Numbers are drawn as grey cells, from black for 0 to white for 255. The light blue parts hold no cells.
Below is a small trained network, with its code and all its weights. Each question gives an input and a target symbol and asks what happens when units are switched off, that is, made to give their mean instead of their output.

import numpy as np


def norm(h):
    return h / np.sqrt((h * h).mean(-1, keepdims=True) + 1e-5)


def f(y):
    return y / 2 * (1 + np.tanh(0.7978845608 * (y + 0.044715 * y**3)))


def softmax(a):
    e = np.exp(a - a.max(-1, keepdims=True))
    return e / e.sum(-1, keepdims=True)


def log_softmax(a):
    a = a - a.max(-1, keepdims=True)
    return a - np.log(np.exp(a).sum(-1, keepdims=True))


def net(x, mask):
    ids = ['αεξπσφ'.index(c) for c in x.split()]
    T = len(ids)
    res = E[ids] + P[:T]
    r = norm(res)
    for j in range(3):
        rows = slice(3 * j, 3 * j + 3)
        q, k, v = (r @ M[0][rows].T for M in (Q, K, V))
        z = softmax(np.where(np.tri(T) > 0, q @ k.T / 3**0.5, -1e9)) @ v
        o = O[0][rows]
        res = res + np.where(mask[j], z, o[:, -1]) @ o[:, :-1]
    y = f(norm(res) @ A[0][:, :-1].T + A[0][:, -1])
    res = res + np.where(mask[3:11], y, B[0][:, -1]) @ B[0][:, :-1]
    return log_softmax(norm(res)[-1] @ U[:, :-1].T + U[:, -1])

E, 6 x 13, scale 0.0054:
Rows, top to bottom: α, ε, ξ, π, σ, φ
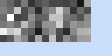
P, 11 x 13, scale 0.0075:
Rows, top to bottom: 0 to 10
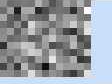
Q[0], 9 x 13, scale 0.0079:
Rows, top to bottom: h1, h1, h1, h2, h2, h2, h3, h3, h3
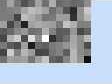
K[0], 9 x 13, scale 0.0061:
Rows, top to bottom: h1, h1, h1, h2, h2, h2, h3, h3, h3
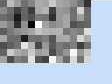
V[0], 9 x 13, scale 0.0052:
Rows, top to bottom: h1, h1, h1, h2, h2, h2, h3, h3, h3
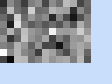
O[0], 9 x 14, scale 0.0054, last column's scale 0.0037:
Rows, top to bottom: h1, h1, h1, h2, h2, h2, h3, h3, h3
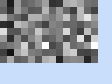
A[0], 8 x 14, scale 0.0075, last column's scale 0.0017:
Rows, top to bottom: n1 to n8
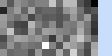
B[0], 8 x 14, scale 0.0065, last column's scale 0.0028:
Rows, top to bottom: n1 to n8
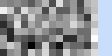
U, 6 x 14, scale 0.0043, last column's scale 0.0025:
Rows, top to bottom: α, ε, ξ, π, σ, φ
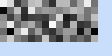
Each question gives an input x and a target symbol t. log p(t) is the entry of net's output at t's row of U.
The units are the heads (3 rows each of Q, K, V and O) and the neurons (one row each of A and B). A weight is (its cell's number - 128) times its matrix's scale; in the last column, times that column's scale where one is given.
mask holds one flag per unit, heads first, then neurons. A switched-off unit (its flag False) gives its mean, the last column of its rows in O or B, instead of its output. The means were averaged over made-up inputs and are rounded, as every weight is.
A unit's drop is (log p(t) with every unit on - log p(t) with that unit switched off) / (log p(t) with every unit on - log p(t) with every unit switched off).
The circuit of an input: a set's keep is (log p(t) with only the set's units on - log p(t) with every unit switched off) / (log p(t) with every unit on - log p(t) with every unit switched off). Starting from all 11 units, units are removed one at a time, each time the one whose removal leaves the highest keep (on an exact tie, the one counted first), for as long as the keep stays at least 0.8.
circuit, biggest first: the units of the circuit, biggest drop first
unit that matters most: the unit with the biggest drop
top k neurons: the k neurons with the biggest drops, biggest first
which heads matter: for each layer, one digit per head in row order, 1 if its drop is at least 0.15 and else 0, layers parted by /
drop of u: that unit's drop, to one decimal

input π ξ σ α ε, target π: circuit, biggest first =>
h1
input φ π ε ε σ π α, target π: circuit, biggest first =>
h3; n2
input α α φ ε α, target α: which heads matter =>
101
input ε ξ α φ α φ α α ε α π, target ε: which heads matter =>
101
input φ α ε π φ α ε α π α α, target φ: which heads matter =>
001
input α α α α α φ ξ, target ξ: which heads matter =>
001
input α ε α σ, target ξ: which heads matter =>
010
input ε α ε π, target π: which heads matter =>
011
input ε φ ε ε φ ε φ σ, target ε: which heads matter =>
101
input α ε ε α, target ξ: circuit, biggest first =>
h2; n6
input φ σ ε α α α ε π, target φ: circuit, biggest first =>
h3; n7
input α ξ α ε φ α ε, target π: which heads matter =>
001
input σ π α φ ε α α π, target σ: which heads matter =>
001
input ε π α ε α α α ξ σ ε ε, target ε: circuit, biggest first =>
h3; n4
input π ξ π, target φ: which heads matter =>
110
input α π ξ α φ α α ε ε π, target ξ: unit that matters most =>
n6
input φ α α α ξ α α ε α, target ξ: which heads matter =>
101
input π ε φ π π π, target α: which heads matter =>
011
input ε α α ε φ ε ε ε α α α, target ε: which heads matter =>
101
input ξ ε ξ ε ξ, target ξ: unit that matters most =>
h1
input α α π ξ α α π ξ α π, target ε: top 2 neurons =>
n4; n5
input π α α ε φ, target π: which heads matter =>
100
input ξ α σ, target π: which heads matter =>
100
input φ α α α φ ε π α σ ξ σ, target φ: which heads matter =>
001
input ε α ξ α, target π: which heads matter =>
011
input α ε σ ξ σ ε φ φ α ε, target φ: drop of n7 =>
0.1
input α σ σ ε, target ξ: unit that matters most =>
h2
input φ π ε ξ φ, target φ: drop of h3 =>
1.1
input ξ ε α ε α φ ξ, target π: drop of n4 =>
0.0
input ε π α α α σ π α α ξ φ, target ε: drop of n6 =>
0.0
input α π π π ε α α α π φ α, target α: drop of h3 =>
0.2
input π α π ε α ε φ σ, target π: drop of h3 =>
0.1
